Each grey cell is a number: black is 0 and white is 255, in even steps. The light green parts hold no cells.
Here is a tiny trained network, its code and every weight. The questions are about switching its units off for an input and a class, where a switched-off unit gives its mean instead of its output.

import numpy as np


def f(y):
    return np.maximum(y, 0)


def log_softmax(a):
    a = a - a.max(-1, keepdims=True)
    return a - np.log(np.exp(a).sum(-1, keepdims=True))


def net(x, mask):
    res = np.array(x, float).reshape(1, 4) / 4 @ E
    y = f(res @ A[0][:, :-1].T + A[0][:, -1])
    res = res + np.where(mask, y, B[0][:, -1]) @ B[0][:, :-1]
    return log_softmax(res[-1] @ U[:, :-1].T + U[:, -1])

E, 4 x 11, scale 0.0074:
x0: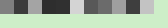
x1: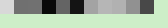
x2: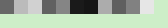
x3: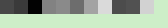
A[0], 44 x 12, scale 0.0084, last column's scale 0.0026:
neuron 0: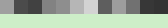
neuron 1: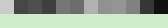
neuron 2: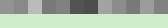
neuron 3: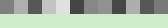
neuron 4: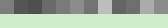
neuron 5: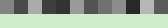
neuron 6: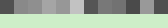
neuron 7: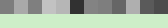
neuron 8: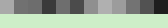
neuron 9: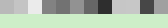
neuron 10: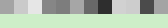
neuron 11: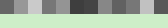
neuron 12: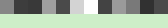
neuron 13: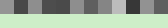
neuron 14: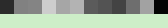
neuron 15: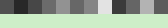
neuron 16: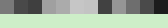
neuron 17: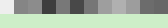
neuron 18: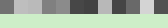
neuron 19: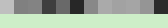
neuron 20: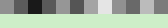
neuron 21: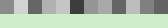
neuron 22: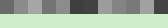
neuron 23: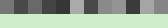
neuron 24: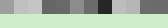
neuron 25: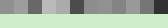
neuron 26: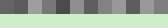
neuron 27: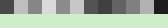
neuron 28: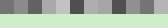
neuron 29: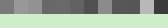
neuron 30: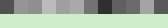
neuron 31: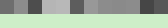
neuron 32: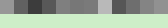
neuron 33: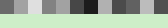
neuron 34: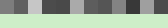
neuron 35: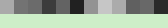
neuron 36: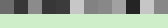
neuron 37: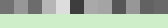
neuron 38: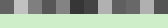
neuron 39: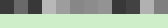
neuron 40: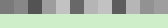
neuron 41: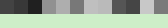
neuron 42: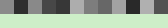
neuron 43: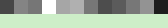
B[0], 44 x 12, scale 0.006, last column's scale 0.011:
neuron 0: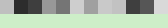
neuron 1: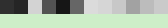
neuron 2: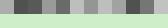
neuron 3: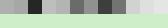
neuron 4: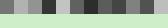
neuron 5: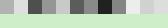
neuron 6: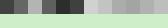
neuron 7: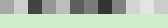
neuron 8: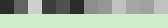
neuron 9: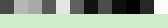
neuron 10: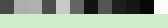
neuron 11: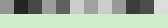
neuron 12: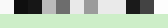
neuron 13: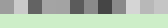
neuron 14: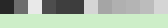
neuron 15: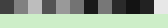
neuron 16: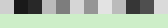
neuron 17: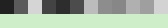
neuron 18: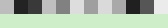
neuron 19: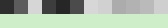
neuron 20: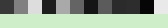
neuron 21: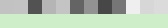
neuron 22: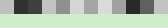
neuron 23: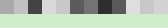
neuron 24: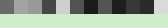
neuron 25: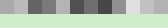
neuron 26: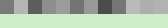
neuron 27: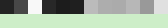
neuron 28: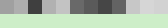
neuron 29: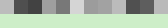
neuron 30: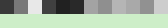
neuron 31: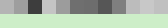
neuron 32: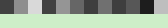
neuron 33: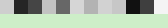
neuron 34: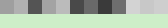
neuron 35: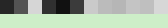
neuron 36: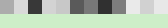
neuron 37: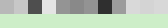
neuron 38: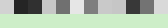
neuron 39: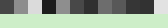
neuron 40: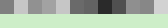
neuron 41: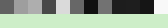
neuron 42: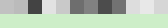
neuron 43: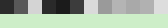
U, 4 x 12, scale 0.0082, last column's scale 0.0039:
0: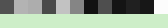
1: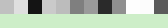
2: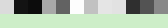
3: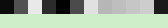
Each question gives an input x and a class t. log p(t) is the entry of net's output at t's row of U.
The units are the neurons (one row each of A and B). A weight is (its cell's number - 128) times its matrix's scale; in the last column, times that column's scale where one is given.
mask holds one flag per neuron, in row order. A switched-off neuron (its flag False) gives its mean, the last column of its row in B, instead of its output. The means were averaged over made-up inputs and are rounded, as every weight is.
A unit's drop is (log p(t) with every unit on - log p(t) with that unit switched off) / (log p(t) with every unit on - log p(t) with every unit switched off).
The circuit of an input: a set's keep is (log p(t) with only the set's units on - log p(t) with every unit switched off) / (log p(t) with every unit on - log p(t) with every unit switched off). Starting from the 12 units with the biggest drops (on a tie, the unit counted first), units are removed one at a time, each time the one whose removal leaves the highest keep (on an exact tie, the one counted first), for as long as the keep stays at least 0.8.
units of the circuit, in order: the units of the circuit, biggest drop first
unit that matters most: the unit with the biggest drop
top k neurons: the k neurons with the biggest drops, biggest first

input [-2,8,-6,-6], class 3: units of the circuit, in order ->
[neuron 1]
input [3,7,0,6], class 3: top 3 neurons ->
[neuron 35; neuron 1; neuron 19]
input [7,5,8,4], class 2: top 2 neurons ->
[neuron 33; neuron 18]
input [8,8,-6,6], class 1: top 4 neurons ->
[neuron 36; neuron 42; neuron 23; neuron 5]
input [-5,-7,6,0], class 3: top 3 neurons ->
[neuron 27; neuron 14; neuron 43]
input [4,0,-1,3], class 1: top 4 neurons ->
[neuron 10; neuron 9; neuron 36; neuron 42]
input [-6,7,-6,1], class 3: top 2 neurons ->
[neuron 1; neuron 35]
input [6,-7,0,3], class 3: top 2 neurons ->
[neuron 27; neuron 14]
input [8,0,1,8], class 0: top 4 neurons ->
[neuron 15; neuron 41; neuron 20; neuron 39]
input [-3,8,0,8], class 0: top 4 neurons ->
[neuron 20; neuron 41; neuron 15; neuron 32]
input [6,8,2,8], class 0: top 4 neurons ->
[neuron 20; neuron 15; neuron 41; neuron 4]
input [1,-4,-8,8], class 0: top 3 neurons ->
[neuron 41; neuron 39; neuron 15]
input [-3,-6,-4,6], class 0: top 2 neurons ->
[neuron 41; neuron 39]
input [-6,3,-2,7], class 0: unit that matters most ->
neuron 20
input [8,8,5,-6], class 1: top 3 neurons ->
[neuron 5; neuron 42; neuron 34]
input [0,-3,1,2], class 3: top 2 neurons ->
[neuron 9; neuron 10]
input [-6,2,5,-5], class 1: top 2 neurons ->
[neuron 21; neuron 7]
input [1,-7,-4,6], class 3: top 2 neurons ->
[neuron 43; neuron 14]
